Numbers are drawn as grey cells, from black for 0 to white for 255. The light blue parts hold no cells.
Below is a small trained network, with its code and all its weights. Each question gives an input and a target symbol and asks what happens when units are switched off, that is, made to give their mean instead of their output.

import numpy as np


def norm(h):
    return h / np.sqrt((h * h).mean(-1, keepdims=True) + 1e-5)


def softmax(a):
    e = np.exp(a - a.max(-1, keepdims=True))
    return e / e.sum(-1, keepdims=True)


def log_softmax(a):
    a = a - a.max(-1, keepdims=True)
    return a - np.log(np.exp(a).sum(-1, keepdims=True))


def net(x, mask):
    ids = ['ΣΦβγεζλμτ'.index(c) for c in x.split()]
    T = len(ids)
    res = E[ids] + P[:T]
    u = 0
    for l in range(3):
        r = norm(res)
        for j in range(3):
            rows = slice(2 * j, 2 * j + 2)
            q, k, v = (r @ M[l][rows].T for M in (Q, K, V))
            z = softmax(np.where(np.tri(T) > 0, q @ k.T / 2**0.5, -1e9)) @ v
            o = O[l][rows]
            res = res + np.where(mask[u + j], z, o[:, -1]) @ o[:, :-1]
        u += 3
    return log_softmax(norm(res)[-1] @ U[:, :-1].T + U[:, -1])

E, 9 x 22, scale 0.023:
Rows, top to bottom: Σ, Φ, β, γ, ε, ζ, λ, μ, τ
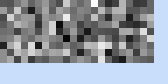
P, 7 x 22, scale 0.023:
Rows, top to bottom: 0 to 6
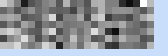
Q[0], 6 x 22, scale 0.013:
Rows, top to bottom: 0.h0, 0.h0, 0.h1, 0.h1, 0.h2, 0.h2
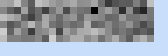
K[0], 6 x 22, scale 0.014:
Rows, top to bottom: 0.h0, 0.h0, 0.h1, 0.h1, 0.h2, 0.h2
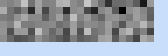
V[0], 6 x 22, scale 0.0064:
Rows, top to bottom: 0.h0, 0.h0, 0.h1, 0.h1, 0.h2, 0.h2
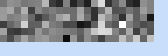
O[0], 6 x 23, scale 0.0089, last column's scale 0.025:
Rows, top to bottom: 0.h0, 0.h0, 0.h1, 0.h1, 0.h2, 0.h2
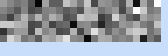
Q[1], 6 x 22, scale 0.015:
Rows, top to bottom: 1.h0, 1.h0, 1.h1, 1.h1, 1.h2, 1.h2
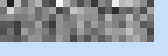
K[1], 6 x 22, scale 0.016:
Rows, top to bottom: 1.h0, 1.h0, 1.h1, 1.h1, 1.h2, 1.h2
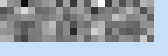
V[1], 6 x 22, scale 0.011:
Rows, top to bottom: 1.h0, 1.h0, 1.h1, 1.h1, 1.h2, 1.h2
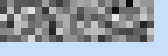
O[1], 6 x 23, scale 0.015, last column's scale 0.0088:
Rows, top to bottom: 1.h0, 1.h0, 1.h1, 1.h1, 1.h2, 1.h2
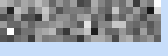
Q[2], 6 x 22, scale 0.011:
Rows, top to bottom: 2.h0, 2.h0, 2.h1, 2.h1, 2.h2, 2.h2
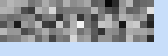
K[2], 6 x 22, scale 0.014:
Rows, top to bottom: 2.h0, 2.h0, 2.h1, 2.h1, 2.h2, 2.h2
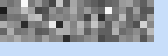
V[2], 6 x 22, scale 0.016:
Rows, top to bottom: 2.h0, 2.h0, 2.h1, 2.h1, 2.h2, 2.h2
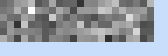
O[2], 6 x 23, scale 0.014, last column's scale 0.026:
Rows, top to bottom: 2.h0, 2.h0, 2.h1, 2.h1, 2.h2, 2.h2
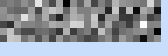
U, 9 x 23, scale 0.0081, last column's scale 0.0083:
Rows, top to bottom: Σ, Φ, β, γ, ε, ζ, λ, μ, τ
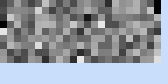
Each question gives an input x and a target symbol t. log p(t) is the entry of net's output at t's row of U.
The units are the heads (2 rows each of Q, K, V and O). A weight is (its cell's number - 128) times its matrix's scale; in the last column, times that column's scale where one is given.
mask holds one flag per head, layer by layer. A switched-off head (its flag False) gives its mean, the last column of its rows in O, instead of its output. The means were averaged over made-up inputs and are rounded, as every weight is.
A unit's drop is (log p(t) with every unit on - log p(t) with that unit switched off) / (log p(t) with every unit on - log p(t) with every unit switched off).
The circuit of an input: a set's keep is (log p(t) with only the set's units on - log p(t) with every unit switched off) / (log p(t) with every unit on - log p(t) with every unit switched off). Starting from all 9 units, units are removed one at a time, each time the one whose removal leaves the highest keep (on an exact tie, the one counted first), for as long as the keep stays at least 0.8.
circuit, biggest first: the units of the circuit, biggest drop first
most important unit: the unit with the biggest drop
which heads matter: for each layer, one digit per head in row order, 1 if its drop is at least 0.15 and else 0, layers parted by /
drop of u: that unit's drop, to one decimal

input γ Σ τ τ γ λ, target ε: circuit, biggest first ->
[0.h0, 2.h2]
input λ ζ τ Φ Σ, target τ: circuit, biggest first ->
[1.h0]
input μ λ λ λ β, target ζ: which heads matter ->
000 / 000 / 100
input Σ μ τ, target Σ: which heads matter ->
000 / 100 / 000
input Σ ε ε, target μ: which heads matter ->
000 / 001 / 000
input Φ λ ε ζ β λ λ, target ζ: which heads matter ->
000 / 001 / 100
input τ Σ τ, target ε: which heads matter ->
000 / 010 / 000
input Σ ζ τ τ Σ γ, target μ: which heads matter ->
100 / 001 / 000
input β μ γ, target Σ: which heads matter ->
010 / 100 / 000
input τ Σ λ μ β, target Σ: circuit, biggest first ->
[1.h0, 0.h1]
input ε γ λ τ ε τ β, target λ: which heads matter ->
000 / 000 / 010
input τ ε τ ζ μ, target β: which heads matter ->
001 / 000 / 000
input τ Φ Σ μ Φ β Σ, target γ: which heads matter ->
001 / 001 / 010
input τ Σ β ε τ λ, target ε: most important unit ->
1.h2
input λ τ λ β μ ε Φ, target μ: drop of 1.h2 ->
1.0
